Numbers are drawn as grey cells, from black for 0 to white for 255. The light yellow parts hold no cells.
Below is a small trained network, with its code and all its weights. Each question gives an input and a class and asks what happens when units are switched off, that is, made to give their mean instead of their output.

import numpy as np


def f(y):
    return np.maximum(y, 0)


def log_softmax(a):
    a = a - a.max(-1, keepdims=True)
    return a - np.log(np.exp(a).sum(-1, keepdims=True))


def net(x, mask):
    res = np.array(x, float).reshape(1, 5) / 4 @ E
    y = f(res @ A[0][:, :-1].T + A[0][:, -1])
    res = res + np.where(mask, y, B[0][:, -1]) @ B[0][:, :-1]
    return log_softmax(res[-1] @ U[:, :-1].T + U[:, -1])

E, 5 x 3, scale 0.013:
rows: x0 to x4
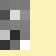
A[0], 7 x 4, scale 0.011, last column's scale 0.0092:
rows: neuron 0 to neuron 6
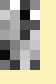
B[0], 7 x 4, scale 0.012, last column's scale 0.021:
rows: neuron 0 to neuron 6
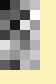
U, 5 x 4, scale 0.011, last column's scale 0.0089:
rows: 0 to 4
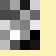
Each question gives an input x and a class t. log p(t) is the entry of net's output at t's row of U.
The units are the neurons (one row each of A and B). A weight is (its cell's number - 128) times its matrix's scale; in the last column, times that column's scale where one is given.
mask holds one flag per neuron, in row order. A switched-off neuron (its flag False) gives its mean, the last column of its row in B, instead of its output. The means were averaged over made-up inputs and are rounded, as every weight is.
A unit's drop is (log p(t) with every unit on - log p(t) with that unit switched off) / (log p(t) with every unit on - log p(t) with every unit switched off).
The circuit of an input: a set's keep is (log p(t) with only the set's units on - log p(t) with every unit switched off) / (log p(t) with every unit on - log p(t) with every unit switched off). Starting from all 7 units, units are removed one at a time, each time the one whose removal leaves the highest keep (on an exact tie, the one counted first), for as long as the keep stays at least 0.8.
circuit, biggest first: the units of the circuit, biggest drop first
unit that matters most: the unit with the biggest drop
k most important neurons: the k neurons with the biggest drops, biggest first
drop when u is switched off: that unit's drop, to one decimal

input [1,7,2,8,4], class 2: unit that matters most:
neuron 0
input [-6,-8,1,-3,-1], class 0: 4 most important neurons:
neuron 4; neuron 2; neuron 5; neuron 6
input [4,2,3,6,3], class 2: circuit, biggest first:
neuron 0; neuron 1
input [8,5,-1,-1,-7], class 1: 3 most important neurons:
neuron 0; neuron 2; neuron 4
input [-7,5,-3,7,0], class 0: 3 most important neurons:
neuron 5; neuron 2; neuron 4
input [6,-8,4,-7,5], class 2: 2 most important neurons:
neuron 0; neuron 4
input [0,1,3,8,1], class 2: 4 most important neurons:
neuron 0; neuron 1; neuron 3; neuron 2
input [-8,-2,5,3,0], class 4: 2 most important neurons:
neuron 0; neuron 5
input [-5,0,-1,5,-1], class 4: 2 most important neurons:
neuron 0; neuron 3
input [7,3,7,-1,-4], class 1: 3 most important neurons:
neuron 0; neuron 2; neuron 4
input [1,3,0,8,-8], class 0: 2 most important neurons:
neuron 3; neuron 4
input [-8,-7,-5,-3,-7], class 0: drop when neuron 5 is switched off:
0.1
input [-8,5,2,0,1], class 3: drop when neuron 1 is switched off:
0.3
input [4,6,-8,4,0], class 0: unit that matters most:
neuron 2
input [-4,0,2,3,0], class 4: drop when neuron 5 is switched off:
0.2
